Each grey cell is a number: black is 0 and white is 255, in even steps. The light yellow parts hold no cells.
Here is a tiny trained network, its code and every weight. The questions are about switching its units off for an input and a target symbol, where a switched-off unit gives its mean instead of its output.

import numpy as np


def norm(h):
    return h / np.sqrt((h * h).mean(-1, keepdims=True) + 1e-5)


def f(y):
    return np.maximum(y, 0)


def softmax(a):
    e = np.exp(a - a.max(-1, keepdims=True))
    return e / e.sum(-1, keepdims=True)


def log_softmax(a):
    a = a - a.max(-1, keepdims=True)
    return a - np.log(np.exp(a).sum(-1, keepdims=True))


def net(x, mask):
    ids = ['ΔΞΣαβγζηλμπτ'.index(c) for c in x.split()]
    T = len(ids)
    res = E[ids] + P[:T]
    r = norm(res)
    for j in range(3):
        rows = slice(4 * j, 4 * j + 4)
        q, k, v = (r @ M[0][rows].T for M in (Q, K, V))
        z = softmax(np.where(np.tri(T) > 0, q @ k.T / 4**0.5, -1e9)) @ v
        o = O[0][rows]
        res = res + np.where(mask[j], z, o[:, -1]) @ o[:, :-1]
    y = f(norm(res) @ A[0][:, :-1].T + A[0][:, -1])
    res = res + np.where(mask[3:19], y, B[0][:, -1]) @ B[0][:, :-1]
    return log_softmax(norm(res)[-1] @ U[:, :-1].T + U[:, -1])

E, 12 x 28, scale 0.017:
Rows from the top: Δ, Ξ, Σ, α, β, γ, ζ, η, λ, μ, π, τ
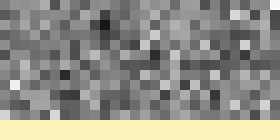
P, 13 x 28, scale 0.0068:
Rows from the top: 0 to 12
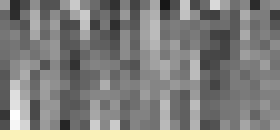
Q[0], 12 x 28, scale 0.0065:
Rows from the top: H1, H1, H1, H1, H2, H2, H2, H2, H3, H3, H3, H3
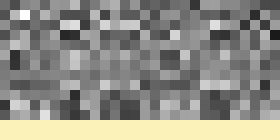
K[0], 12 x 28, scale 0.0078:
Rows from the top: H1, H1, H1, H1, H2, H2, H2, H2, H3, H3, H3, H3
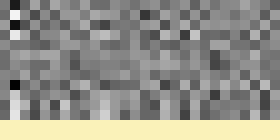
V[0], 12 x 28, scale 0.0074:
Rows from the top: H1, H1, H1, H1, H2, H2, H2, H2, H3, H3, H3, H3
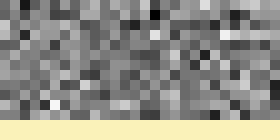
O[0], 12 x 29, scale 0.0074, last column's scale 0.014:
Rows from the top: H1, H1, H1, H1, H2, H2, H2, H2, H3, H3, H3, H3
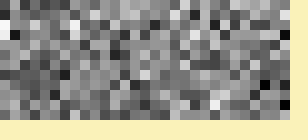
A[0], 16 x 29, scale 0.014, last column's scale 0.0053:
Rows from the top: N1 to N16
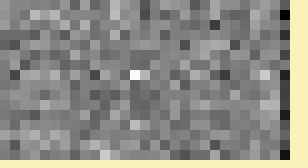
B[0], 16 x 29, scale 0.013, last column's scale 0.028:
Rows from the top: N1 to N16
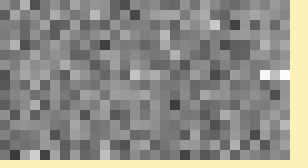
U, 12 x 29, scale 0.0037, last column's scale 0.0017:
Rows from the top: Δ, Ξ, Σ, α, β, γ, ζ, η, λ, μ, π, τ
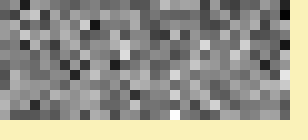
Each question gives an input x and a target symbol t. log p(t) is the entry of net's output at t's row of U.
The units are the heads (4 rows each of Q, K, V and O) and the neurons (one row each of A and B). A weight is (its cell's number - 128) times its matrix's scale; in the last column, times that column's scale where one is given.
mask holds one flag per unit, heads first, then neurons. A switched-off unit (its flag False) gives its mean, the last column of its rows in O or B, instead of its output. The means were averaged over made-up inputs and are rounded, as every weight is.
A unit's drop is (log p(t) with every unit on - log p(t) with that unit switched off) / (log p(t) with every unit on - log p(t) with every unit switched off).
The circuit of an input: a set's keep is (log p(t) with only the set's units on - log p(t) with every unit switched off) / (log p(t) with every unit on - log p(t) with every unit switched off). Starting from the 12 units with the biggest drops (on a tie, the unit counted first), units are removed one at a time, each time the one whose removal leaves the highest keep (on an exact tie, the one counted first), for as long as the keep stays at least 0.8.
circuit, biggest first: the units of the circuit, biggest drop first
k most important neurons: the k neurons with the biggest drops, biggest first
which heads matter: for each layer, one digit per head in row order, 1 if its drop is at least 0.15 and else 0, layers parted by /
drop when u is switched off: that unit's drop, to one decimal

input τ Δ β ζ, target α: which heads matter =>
100
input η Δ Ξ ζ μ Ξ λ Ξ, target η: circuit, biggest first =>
[H3 N8 N13]
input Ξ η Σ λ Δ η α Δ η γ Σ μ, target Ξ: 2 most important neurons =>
[N11 N8]
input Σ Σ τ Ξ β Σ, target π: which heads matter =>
001
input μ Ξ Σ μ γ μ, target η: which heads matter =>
100
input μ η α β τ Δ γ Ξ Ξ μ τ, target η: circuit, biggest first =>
[H1]
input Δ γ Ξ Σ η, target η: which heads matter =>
100
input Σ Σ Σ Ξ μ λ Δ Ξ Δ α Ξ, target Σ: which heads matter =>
111
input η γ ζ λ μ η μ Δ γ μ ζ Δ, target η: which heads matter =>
011
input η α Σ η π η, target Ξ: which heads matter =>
001
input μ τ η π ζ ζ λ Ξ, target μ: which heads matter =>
111
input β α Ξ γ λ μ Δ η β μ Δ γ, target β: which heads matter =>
111
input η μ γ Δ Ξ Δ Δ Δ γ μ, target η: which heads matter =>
100
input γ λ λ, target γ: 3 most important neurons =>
[N8 N14 N10]
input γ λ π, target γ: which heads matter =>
111
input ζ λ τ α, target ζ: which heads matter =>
111
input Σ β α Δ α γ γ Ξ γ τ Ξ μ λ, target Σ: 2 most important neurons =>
[N8 N7]
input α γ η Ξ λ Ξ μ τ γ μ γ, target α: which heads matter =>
111
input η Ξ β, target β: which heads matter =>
101
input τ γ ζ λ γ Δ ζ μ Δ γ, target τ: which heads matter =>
111
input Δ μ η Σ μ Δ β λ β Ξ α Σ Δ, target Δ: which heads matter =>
011
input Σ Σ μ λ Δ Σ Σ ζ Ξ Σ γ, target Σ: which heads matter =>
111
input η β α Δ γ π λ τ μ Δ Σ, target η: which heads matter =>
011
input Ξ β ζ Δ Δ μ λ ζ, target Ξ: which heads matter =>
111
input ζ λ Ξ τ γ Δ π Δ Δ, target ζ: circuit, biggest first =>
[H2 H3 N8]
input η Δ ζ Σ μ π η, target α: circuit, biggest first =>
[H1]
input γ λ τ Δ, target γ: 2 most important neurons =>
[N8 N14]
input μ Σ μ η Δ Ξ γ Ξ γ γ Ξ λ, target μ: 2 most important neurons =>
[N2 N8]
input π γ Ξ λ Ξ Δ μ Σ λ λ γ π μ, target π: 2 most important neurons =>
[N8 N3]
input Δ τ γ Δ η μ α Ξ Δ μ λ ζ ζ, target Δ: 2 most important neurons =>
[N5 N8]
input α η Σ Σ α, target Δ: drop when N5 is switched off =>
0.2
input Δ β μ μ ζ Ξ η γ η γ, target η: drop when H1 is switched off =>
0.5
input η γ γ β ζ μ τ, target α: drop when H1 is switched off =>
0.5
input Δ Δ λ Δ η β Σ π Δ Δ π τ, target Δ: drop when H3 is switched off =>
0.7
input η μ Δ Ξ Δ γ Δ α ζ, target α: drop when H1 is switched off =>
0.3
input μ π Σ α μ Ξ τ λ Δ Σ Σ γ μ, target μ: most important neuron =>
[N2]
